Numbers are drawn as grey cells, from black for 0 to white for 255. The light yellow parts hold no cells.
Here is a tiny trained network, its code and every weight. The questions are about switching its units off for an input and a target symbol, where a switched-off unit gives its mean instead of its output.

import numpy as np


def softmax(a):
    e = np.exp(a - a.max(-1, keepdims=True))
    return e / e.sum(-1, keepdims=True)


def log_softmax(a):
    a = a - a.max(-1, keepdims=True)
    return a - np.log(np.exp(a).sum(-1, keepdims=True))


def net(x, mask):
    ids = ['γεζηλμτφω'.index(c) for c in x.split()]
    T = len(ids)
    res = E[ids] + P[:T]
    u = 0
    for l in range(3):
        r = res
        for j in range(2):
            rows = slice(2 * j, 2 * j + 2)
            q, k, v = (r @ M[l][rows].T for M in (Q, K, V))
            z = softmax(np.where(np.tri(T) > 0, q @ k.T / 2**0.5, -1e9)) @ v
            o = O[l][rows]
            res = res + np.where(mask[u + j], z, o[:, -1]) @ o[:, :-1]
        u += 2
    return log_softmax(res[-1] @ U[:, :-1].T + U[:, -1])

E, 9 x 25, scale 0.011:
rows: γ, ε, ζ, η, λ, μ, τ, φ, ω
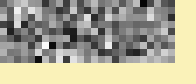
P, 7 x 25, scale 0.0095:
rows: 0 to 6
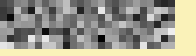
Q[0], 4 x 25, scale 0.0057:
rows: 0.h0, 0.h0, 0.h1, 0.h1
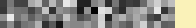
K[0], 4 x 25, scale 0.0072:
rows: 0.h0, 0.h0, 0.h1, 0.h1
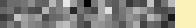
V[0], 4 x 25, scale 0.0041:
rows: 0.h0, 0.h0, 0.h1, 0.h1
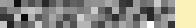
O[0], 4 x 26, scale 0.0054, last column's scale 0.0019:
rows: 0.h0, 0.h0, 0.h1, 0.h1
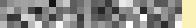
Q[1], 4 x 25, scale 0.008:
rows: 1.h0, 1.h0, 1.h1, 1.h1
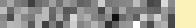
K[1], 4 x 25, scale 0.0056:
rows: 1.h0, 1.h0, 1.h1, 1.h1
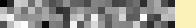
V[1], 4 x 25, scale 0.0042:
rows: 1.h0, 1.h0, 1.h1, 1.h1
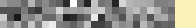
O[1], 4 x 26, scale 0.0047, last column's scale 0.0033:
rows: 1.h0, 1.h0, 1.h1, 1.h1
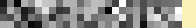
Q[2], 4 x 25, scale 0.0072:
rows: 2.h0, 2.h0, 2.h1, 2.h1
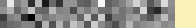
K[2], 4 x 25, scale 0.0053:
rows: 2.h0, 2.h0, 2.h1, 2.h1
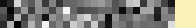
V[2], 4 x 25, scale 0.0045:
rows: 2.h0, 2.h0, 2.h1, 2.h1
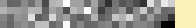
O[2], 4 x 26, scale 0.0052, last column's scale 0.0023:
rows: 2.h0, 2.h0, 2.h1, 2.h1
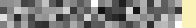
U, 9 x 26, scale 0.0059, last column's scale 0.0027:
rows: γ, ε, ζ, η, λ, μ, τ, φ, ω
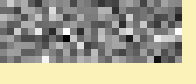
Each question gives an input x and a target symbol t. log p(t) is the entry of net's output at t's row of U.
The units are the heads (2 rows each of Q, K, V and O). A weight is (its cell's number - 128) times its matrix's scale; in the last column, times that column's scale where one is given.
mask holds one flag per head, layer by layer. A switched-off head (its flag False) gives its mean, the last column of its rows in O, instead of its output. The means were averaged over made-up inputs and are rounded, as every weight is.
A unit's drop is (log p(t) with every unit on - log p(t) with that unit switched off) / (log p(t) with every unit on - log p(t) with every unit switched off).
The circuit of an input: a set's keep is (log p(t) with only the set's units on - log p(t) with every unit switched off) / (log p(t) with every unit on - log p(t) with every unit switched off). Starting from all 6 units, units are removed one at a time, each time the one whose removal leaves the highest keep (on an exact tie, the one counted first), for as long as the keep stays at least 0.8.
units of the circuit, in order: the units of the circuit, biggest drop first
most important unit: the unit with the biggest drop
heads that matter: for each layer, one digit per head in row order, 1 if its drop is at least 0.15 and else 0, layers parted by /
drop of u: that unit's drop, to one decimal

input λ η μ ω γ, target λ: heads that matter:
00 / 01 / 00
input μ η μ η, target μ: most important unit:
2.h0
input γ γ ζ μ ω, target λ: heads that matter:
00 / 01 / 01
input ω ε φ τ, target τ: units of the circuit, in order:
2.h1; 1.h0; 2.h0
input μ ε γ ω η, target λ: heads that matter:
00 / 00 / 01
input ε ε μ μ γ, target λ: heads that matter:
00 / 01 / 10
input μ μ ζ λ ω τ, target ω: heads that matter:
00 / 10 / 00
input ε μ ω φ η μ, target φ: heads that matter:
00 / 01 / 10
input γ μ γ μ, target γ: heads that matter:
10 / 01 / 00
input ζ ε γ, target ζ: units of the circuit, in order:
0.h1; 1.h1
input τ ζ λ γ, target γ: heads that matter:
10 / 00 / 10
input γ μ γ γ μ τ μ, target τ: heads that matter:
00 / 11 / 01
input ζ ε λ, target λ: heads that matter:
01 / 01 / 00
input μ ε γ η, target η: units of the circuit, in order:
0.h1
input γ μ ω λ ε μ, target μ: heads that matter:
00 / 01 / 10
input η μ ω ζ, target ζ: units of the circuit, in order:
0.h1; 0.h0
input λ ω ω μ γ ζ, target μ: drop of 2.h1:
0.0
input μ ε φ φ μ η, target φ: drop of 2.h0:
0.9
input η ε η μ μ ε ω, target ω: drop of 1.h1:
0.2
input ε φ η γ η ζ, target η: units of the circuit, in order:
0.h1
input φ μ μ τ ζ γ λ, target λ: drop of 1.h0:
0.2
